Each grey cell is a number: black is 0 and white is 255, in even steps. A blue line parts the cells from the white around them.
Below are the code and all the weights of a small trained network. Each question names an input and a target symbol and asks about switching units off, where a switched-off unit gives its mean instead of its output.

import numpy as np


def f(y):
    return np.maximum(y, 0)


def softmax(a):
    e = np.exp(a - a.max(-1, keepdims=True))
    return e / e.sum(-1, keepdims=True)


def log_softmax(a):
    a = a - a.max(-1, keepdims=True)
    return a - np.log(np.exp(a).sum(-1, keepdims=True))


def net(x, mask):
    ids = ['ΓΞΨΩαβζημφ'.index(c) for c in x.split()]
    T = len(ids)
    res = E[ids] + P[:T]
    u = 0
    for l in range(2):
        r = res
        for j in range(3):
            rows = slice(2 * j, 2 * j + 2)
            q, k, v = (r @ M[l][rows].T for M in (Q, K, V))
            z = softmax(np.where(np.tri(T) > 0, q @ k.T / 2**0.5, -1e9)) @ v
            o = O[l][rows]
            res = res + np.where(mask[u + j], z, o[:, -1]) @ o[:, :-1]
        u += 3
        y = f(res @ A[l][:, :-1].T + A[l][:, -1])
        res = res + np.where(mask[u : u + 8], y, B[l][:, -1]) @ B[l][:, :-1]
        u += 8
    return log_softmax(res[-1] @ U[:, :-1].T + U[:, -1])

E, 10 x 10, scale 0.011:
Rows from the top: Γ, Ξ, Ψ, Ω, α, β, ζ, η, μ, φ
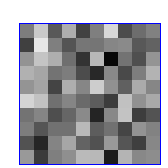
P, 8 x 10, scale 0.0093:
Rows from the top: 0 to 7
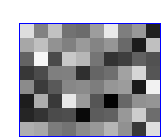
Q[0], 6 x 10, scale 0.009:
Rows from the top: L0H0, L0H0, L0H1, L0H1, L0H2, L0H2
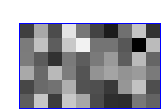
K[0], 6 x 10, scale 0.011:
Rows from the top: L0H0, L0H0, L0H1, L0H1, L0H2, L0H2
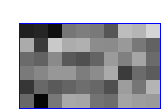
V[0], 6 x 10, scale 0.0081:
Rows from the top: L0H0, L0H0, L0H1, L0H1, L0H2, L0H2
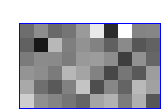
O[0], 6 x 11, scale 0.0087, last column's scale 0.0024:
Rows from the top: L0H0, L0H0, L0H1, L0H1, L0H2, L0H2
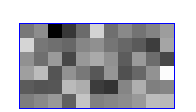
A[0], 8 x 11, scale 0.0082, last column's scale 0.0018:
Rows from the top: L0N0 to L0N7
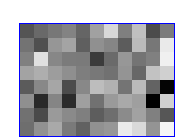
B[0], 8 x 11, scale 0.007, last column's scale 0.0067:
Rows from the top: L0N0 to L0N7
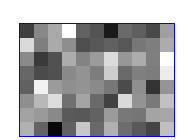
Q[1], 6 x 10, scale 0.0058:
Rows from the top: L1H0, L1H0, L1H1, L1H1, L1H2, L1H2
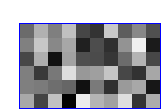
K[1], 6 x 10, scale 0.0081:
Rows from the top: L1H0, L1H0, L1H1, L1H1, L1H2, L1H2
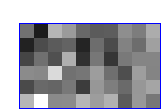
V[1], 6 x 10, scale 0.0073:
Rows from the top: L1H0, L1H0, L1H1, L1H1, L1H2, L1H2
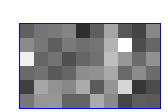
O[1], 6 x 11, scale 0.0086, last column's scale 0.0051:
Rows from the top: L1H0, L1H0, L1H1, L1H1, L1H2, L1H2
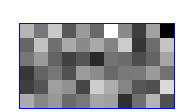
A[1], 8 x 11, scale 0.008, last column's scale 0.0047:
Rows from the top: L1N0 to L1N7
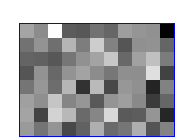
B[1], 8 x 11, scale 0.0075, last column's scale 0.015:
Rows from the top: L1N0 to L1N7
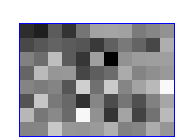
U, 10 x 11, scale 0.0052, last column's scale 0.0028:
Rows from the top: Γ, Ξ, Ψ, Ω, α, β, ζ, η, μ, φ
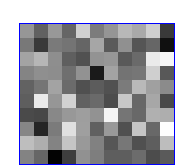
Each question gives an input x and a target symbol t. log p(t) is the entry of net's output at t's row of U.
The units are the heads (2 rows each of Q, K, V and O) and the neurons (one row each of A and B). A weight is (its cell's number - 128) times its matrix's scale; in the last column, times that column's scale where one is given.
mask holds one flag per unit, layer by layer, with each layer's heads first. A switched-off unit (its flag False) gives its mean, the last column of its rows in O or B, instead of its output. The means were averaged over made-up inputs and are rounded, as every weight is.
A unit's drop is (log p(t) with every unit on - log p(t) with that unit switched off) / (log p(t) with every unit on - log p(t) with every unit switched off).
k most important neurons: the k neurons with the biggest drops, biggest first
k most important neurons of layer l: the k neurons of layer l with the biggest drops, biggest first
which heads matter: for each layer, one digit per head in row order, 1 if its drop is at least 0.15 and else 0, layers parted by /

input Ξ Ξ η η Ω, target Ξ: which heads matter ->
011 / 001
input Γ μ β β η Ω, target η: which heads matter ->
001 / 000
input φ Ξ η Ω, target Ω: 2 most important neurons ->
L0N6, L0N1
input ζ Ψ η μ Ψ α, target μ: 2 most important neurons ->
L1N6, L0N1
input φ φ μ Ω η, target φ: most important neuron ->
L0N5
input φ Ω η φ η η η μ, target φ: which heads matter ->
100 / 100
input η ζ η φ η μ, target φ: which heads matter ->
100 / 000
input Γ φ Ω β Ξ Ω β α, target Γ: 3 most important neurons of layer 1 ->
L1N6, L1N2, L1N5
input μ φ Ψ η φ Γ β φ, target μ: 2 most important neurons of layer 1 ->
L1N6, L1N4
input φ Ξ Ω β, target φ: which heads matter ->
100 / 010
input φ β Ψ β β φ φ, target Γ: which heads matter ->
101 / 010
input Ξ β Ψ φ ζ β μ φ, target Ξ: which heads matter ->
011 / 001
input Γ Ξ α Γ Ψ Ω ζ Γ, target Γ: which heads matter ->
101 / 100
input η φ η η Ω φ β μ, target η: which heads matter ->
111 / 100
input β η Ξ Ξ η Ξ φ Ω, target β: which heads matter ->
101 / 100
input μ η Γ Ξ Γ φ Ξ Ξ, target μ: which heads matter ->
100 / 010
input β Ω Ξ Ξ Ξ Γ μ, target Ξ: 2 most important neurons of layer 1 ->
L1N0, L1N6
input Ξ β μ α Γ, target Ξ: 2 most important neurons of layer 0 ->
L0N4, L0N0
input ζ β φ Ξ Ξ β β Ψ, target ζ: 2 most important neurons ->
L0N5, L1N4
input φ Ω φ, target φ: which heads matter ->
110 / 000
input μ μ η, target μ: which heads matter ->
100 / 110
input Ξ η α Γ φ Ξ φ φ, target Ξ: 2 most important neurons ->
L0N4, L1N2
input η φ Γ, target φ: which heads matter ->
100 / 000
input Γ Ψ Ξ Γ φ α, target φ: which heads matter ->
100 / 000
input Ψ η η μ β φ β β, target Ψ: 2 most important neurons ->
L1N2, L0N4
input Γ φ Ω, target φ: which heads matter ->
101 / 000
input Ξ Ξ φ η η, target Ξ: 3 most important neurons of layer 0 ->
L0N4, L0N0, L0N5
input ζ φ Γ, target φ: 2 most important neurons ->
L1N1, L0N5
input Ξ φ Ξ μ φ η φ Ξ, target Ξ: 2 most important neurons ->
L1N2, L0N4
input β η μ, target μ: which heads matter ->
101 / 100
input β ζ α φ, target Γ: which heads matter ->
101 / 000
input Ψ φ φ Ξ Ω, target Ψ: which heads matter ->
001 / 001
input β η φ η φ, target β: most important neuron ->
L1N3
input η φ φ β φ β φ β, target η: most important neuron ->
L0N5
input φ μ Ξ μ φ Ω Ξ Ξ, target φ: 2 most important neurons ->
L0N5, L1N1
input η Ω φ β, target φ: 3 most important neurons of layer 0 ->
L0N7, L0N0, L0N5
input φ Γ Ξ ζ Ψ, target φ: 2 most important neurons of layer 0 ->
L0N5, L0N3
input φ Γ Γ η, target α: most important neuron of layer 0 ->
L0N5
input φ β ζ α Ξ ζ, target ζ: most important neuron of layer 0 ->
L0N7
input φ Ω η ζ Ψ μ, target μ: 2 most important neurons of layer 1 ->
L1N6, L1N4
